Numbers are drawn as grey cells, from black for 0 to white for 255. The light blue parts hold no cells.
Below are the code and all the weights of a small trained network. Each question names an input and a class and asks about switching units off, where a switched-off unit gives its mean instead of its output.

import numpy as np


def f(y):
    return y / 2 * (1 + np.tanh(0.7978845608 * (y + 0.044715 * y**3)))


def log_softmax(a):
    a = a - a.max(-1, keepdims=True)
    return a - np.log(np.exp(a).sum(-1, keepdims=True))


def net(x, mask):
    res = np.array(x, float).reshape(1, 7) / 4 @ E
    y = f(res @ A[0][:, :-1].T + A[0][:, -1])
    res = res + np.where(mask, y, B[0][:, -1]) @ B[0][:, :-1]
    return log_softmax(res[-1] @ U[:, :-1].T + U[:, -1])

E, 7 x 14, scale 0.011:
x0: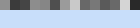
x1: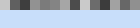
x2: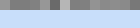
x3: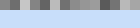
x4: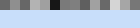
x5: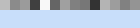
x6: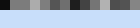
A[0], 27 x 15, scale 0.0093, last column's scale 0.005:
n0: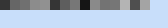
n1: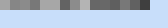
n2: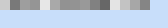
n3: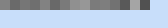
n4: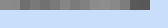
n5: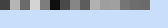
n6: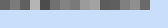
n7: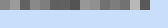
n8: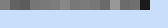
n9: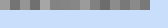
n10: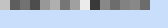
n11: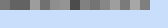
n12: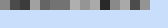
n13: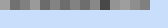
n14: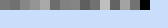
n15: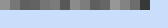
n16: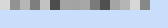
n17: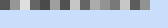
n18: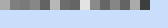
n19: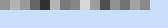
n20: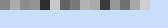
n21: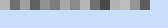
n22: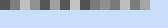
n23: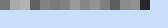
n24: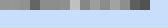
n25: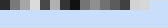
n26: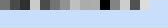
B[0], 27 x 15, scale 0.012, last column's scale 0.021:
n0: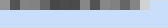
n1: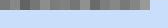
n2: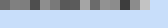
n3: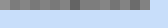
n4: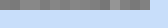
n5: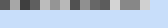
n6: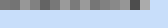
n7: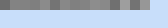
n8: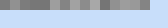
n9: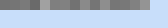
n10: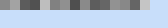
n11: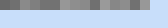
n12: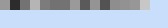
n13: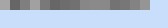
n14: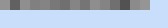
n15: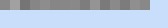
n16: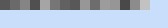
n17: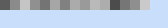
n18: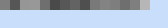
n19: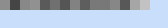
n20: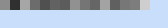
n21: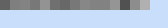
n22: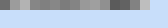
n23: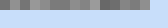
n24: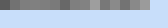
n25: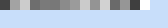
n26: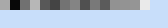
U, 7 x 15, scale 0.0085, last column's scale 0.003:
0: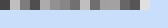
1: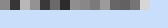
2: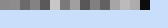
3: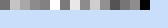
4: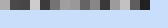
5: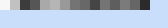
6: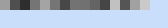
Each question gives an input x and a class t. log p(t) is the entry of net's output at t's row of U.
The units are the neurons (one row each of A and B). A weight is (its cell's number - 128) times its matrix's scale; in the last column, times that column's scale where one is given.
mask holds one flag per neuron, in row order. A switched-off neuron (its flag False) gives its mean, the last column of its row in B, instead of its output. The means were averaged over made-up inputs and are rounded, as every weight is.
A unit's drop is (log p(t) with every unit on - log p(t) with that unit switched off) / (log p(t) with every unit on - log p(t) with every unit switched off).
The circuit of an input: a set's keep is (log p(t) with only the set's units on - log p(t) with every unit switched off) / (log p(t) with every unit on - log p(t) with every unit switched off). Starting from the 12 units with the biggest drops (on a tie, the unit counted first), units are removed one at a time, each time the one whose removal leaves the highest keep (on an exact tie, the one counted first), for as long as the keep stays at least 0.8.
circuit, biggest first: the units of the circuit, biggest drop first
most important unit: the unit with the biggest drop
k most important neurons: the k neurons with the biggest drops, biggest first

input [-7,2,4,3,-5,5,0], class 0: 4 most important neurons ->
(n26, n10, n12, n0)
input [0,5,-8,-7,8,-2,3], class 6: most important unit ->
n5
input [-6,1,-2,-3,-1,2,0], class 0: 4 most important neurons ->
(n26, n12, n0, n20)
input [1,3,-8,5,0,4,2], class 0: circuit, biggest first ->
(n26, n12)
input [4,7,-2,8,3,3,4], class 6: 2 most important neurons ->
(n25, n17)
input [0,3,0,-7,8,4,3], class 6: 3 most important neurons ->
(n25, n0, n17)
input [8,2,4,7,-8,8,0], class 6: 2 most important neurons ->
(n25, n17)
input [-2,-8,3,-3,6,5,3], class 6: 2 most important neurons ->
(n25, n0)
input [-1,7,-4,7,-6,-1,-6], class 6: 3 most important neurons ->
(n10, n25, n17)
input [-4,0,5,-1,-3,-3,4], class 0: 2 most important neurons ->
(n26, n25)
